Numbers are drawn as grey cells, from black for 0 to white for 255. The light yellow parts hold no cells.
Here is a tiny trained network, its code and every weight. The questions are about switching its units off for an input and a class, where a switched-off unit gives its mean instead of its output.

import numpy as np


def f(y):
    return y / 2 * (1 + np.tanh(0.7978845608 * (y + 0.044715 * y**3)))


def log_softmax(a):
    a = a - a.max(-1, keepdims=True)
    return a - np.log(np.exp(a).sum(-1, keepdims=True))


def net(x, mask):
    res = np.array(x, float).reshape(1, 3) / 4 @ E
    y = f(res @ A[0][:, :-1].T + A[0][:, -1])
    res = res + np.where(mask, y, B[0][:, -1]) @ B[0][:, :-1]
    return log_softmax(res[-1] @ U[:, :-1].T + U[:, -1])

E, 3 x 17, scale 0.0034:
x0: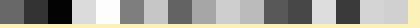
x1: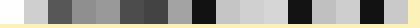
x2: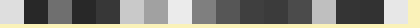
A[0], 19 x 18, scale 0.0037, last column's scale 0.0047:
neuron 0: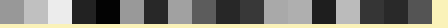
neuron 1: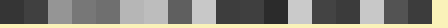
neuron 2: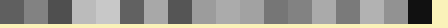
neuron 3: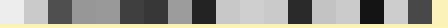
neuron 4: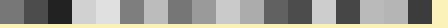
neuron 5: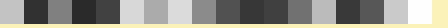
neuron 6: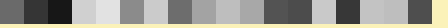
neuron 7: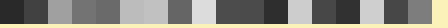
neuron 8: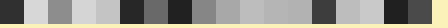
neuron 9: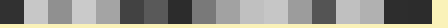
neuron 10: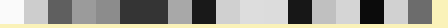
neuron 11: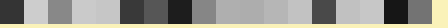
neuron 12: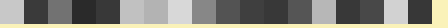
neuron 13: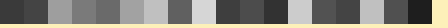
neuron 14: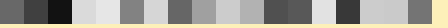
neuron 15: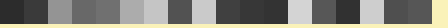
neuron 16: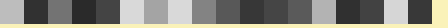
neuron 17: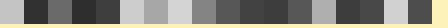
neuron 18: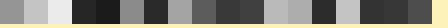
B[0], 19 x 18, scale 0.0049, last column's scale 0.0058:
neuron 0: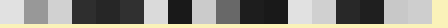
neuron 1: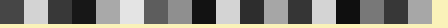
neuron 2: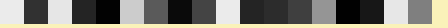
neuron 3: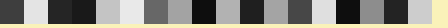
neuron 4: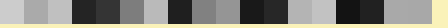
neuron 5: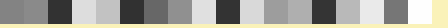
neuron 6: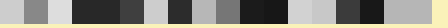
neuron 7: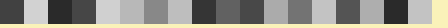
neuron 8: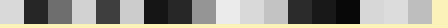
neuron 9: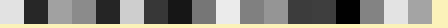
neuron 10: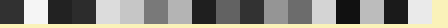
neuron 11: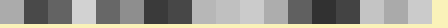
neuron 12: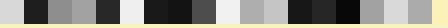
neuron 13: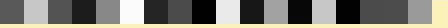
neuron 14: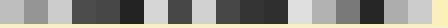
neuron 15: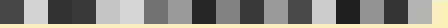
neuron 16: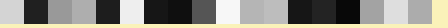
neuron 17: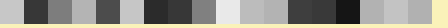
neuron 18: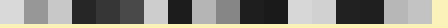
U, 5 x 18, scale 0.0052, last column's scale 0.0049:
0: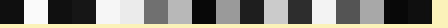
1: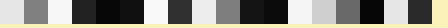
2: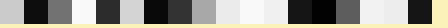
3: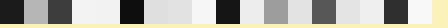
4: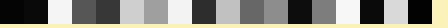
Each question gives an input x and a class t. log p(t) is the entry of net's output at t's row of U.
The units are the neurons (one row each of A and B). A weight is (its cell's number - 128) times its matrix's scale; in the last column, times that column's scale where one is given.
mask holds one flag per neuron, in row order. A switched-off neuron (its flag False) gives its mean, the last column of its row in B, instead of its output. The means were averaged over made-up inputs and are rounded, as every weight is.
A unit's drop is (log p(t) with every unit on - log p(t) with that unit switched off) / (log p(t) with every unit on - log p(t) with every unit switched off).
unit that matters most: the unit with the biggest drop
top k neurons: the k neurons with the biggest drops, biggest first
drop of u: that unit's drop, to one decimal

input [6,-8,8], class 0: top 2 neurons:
neuron 7; neuron 15
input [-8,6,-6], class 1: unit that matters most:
neuron 0
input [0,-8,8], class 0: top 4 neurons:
neuron 7; neuron 15; neuron 1; neuron 13
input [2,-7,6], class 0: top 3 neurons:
neuron 7; neuron 15; neuron 1
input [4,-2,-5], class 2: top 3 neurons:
neuron 0; neuron 8; neuron 18
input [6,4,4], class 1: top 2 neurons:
neuron 14; neuron 6
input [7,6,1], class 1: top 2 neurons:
neuron 14; neuron 6
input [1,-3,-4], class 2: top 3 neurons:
neuron 10; neuron 3; neuron 8
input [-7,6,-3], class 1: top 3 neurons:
neuron 0; neuron 18; neuron 7
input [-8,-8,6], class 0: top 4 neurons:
neuron 7; neuron 15; neuron 1; neuron 13
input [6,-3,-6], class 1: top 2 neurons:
neuron 14; neuron 6
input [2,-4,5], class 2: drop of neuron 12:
0.2
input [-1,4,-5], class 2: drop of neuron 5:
-0.1
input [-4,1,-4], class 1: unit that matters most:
neuron 5
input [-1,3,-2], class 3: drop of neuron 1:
0.2
